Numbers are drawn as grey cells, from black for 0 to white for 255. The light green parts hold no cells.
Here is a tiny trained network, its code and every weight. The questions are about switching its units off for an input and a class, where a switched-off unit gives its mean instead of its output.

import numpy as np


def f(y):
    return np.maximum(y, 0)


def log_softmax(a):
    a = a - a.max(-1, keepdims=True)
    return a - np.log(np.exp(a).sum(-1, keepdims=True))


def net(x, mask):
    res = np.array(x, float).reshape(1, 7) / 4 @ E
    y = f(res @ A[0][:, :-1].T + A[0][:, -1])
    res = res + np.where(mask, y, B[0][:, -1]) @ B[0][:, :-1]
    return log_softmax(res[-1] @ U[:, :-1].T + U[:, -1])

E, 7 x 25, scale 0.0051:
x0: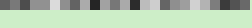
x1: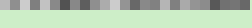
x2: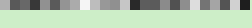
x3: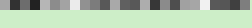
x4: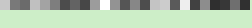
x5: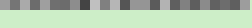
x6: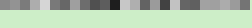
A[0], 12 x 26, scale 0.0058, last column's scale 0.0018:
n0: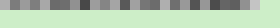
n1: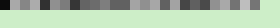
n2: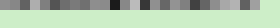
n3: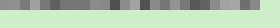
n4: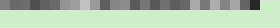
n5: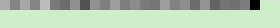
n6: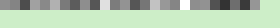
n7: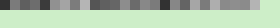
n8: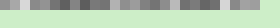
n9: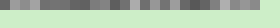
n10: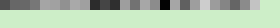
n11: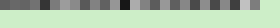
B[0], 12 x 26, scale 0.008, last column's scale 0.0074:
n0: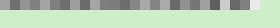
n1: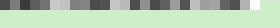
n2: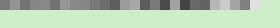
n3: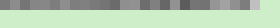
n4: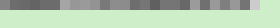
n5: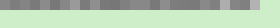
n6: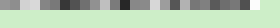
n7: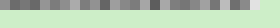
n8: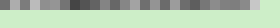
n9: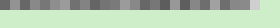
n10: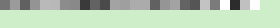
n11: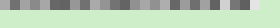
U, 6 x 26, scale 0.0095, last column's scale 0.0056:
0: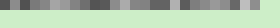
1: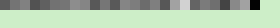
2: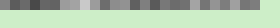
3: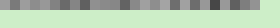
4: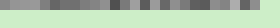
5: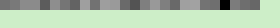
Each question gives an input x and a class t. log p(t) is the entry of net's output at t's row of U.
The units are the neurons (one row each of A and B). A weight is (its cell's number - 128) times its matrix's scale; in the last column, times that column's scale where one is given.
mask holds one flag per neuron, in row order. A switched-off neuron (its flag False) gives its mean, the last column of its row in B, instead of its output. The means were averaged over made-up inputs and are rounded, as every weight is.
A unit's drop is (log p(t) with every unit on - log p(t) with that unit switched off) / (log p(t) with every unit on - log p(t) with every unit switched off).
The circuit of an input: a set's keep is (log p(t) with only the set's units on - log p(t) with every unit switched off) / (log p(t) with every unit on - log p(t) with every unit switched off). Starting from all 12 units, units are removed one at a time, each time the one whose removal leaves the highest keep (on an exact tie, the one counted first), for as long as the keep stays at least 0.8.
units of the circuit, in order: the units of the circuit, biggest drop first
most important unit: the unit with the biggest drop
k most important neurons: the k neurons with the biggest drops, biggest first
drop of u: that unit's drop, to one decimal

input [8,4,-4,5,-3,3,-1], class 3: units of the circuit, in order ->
(n1)
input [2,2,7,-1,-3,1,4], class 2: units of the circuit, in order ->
(n4, n8)
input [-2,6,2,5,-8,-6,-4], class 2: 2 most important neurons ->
(n4, n1)
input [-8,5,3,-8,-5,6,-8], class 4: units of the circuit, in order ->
(n10, n8)
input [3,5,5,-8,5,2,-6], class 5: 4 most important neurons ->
(n10, n11, n7, n2)
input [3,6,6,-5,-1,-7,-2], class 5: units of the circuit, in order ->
(n10, n6, n2)
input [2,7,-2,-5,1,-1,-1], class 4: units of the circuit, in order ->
(n10, n7)
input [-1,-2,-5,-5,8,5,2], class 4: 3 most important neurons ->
(n2, n10, n9)
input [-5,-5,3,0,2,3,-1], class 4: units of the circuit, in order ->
(n1, n10)
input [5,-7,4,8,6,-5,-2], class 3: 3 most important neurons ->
(n6, n10, n1)
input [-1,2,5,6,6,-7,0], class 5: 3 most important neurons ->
(n10, n11, n7)
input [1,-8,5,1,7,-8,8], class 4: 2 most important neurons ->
(n6, n1)
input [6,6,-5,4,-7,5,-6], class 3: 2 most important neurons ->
(n1, n11)
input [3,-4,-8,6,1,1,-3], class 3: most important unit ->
n11
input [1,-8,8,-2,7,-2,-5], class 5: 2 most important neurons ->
(n6, n10)
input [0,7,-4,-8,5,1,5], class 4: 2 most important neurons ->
(n6, n10)
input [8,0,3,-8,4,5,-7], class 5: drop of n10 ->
0.2
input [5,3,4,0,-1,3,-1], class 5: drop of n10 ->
0.2
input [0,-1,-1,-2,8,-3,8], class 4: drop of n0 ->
0.0
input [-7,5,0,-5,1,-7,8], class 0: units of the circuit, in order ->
(n6)
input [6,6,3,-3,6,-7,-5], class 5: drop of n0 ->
0.1
